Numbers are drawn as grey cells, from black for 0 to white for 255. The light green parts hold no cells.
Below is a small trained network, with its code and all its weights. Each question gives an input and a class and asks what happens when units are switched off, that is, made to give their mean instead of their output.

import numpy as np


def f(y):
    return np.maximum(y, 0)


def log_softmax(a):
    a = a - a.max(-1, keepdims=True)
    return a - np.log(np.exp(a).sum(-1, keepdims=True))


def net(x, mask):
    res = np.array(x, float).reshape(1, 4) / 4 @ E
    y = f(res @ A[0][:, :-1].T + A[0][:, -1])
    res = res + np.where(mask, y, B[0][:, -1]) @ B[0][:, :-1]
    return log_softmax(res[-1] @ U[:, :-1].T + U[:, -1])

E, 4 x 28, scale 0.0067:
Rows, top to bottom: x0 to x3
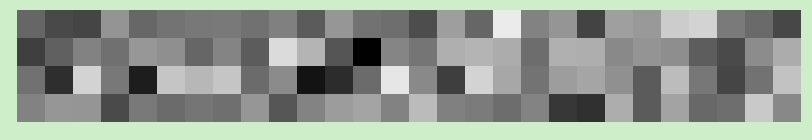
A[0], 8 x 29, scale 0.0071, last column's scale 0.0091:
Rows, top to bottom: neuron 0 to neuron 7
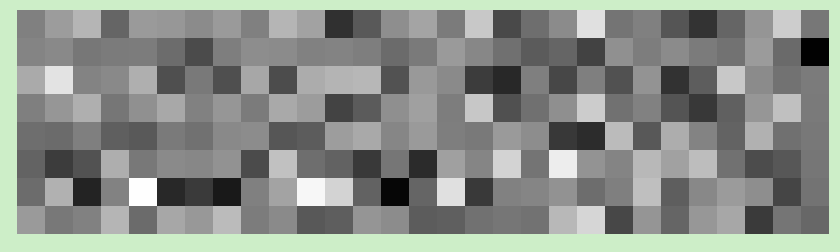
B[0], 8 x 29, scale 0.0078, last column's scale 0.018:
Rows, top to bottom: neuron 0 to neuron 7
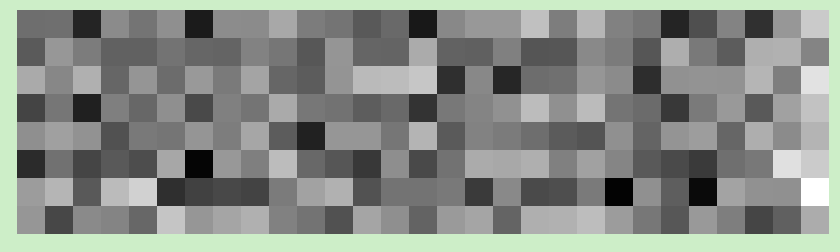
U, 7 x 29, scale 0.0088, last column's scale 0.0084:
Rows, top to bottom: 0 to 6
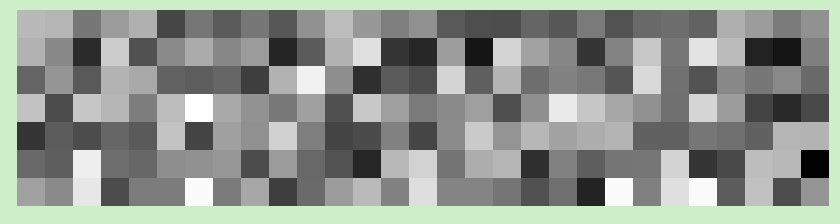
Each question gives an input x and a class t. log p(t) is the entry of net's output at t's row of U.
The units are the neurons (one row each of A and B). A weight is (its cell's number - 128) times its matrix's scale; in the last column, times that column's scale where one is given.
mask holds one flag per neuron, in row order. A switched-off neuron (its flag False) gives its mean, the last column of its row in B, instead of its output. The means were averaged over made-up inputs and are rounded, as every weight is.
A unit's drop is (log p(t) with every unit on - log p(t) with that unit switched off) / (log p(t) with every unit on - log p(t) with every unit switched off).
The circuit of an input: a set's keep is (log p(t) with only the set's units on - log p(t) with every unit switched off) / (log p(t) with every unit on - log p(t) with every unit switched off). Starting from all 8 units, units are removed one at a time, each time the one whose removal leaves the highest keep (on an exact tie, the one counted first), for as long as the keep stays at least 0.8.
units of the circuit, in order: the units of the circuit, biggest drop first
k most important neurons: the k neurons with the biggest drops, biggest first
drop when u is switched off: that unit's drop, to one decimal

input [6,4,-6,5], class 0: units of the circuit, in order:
[neuron 0]
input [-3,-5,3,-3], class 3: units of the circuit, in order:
[neuron 5; neuron 6]
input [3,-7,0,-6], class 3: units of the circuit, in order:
[neuron 6; neuron 0; neuron 3]
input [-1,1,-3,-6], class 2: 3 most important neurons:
[neuron 6; neuron 2; neuron 4]
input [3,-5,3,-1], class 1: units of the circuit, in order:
[neuron 2; neuron 5]
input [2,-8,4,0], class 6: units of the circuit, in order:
[neuron 6; neuron 0]
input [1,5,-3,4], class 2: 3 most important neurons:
[neuron 2; neuron 4; neuron 6]
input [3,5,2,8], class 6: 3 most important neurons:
[neuron 6; neuron 5; neuron 0]
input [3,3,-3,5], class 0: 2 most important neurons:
[neuron 5; neuron 0]
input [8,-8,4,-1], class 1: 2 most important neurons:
[neuron 2; neuron 0]
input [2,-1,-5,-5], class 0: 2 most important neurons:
[neuron 2; neuron 0]
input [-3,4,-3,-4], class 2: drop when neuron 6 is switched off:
0.4
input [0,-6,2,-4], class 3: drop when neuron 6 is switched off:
0.3
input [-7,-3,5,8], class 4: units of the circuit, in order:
[neuron 6]
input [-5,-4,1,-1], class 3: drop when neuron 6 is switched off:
0.8
